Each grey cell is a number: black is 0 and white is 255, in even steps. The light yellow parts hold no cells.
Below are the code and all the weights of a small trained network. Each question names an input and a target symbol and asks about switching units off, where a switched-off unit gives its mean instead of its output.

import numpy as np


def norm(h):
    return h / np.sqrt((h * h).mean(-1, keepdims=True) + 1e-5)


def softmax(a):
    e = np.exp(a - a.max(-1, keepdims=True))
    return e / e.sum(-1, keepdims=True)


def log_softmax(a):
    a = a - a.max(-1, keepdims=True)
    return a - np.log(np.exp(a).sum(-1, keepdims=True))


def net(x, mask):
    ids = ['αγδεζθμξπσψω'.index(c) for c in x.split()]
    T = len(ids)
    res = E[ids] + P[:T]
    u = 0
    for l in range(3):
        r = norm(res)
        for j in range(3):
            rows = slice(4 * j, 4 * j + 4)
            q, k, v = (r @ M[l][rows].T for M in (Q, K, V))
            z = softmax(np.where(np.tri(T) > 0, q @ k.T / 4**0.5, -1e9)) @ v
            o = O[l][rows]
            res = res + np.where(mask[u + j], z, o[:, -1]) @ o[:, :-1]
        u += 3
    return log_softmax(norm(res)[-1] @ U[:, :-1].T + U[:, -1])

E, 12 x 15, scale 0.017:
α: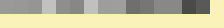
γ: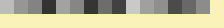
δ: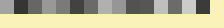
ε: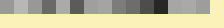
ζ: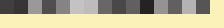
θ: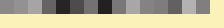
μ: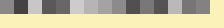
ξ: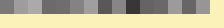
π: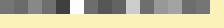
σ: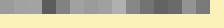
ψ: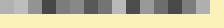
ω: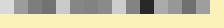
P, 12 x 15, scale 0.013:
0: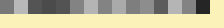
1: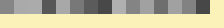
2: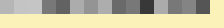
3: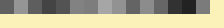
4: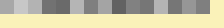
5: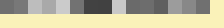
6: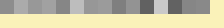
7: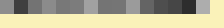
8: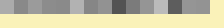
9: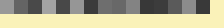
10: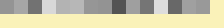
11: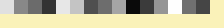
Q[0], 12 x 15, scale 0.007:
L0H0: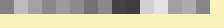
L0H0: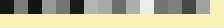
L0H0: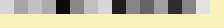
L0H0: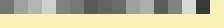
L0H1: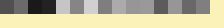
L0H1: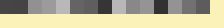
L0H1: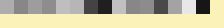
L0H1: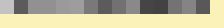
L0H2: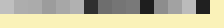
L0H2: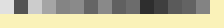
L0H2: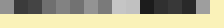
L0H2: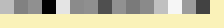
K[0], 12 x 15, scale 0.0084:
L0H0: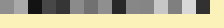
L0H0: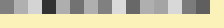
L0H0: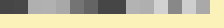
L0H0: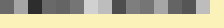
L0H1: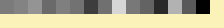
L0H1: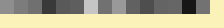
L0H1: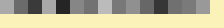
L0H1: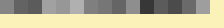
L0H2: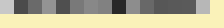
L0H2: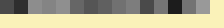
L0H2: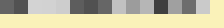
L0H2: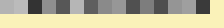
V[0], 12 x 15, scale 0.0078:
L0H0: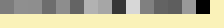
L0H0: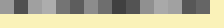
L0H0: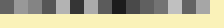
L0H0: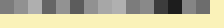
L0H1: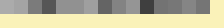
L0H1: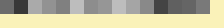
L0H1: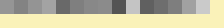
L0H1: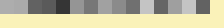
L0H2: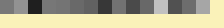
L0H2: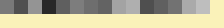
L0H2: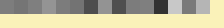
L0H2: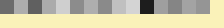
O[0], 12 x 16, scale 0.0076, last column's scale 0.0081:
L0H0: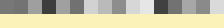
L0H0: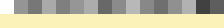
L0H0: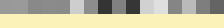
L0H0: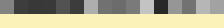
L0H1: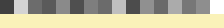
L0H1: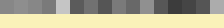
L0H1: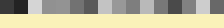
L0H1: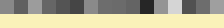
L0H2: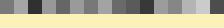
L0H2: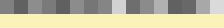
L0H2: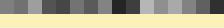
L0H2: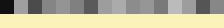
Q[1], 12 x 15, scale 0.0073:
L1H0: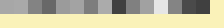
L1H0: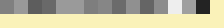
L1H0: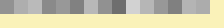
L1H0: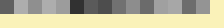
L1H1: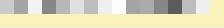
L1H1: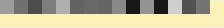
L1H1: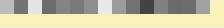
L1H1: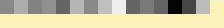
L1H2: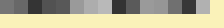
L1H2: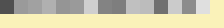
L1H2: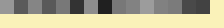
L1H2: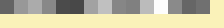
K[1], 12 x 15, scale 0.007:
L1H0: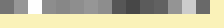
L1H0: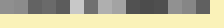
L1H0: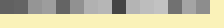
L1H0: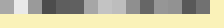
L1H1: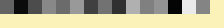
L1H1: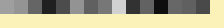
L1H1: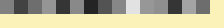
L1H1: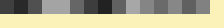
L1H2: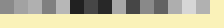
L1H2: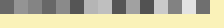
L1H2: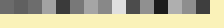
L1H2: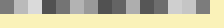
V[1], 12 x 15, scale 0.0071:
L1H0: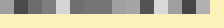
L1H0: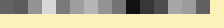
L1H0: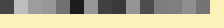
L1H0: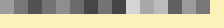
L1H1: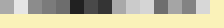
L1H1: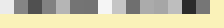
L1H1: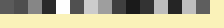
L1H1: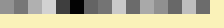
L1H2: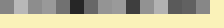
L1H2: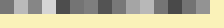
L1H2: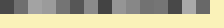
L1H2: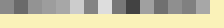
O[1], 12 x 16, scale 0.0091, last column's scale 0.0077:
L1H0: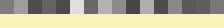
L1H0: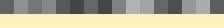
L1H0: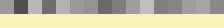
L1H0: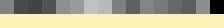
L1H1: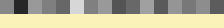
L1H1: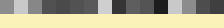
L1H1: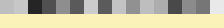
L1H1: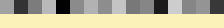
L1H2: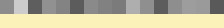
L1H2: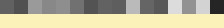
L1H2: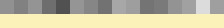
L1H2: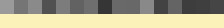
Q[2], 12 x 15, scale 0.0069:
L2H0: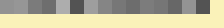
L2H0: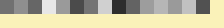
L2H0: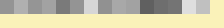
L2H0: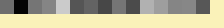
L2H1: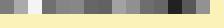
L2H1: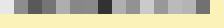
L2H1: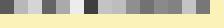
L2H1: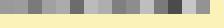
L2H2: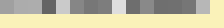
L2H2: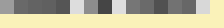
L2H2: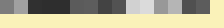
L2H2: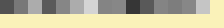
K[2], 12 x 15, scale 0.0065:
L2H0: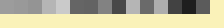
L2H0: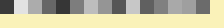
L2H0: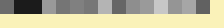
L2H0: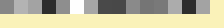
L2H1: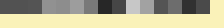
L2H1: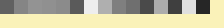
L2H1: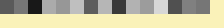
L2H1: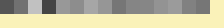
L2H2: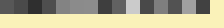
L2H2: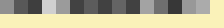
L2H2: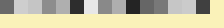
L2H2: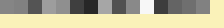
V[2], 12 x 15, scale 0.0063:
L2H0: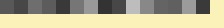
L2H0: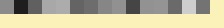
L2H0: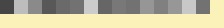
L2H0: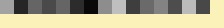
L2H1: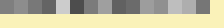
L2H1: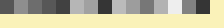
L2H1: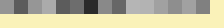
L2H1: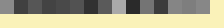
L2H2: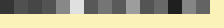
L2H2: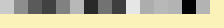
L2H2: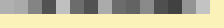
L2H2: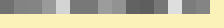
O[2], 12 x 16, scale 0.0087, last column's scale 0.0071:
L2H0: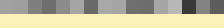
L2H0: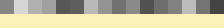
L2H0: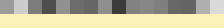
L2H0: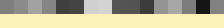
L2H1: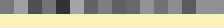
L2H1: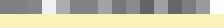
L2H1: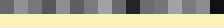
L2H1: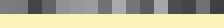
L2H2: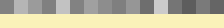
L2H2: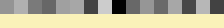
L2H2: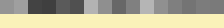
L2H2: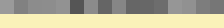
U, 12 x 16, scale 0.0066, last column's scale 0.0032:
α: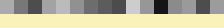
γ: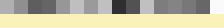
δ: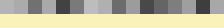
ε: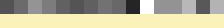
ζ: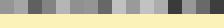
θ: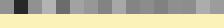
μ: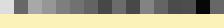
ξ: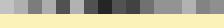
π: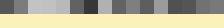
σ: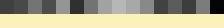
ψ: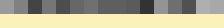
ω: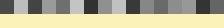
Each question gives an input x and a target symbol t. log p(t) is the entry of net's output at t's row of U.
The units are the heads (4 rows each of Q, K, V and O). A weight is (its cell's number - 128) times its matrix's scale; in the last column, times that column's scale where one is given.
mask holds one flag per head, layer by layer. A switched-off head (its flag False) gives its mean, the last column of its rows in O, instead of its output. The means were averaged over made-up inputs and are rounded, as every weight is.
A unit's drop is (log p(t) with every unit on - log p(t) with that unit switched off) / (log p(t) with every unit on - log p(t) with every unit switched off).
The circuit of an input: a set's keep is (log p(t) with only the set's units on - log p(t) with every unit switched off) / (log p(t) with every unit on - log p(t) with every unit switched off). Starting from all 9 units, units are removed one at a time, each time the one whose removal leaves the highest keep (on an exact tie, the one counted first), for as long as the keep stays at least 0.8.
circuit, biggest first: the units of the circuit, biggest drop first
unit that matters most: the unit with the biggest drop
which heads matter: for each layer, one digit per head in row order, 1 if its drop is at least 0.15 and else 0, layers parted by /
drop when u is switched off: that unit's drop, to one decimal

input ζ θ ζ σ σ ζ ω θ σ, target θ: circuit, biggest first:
L1H1
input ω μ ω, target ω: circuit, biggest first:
L1H1, L1H0, L0H2
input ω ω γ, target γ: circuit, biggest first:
L1H0, L1H1
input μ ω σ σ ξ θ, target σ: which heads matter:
100 / 000 / 000
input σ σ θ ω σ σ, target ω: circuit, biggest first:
L0H0, L1H1, L0H1
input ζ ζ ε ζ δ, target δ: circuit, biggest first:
L0H1, L1H1
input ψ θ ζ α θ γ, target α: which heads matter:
000 / 010 / 000
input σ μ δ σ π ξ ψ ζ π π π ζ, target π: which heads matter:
100 / 000 / 000
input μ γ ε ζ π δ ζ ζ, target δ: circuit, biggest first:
L2H0, L1H2
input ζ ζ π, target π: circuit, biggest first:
L0H1, L1H1
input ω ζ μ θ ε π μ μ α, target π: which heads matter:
000 / 010 / 000
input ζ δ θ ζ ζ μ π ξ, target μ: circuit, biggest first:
L0H2, L0H0
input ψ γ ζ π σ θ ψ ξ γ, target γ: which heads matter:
010 / 100 / 000
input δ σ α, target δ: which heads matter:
000 / 010 / 000
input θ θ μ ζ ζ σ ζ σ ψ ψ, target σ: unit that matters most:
L0H0
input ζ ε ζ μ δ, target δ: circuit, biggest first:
L1H1, L0H1
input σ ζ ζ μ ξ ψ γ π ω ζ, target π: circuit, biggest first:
L0H0, L2H2
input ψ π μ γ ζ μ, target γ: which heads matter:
000 / 000 / 001
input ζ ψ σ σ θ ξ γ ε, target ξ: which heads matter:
100 / 000 / 000
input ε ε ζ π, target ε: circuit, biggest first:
L0H2, L0H0
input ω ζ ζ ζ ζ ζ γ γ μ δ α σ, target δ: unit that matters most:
L2H0
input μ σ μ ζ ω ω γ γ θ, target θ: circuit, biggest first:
L0H1, L1H1
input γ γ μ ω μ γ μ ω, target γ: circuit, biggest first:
L2H2, L1H1
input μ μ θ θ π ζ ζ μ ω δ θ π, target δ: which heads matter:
000 / 000 / 100
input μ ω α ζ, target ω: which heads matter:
000 / 010 / 000
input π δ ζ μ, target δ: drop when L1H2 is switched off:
0.0
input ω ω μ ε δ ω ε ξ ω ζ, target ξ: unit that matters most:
L0H0
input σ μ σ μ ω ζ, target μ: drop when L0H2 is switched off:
0.2
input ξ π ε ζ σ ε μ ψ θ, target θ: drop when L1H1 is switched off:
0.4
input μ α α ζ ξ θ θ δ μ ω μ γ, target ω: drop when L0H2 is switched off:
0.6
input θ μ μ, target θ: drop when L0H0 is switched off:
0.1
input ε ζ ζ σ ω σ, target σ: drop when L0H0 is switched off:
0.9
